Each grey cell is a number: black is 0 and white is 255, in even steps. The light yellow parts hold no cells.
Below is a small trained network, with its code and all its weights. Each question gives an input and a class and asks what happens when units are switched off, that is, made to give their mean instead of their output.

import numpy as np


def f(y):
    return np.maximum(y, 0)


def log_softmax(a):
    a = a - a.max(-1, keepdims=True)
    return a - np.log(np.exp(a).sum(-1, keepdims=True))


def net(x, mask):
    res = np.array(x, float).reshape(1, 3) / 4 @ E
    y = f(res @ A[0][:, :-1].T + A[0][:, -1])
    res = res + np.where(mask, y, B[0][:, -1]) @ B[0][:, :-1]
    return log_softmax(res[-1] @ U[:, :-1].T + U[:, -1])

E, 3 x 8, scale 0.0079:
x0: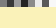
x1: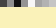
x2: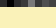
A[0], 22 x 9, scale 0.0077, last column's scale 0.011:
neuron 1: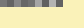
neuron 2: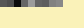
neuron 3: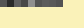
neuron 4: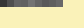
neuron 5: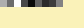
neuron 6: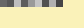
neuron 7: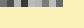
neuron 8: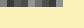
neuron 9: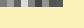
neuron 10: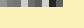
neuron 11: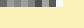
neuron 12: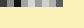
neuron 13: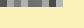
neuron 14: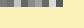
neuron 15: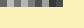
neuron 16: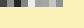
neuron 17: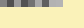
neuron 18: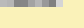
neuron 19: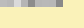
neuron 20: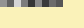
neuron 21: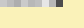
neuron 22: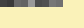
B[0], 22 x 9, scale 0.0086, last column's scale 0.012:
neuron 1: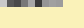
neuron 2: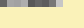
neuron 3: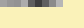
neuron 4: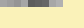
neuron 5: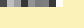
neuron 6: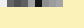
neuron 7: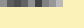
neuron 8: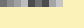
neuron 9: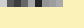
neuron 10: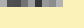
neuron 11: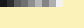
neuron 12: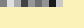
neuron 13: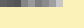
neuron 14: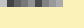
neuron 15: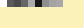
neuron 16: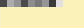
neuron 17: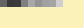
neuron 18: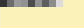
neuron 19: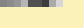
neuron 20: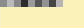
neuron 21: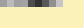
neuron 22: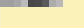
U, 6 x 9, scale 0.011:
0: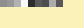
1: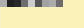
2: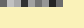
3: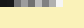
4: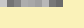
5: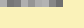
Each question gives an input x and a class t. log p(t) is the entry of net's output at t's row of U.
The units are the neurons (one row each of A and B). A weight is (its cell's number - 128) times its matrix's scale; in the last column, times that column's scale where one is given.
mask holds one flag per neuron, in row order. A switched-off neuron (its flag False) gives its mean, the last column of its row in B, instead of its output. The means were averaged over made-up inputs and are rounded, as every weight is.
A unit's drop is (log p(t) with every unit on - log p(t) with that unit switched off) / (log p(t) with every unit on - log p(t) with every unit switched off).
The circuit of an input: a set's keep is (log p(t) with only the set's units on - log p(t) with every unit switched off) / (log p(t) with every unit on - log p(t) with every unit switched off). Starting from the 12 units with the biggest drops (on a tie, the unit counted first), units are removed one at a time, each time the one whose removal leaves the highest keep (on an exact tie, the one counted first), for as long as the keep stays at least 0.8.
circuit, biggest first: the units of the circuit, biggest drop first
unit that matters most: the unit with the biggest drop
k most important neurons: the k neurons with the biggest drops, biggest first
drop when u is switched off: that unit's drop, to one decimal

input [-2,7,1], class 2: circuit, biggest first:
neuron 12
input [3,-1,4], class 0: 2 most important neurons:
neuron 11; neuron 22
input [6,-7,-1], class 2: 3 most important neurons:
neuron 5; neuron 20; neuron 11
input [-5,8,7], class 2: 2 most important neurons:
neuron 12; neuron 16
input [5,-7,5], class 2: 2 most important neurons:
neuron 5; neuron 20
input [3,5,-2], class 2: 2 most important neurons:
neuron 12; neuron 16
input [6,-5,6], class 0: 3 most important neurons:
neuron 8; neuron 22; neuron 3
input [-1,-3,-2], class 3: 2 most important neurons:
neuron 12; neuron 16
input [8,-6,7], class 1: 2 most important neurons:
neuron 17; neuron 6
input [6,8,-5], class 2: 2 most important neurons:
neuron 12; neuron 16
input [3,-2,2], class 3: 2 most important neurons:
neuron 15; neuron 9
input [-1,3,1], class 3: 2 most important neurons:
neuron 5; neuron 20
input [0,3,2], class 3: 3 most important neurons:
neuron 5; neuron 20; neuron 21
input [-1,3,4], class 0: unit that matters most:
neuron 5
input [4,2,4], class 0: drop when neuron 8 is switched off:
0.2
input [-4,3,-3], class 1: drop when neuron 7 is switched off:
-0.1
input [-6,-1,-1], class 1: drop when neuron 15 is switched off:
0.0
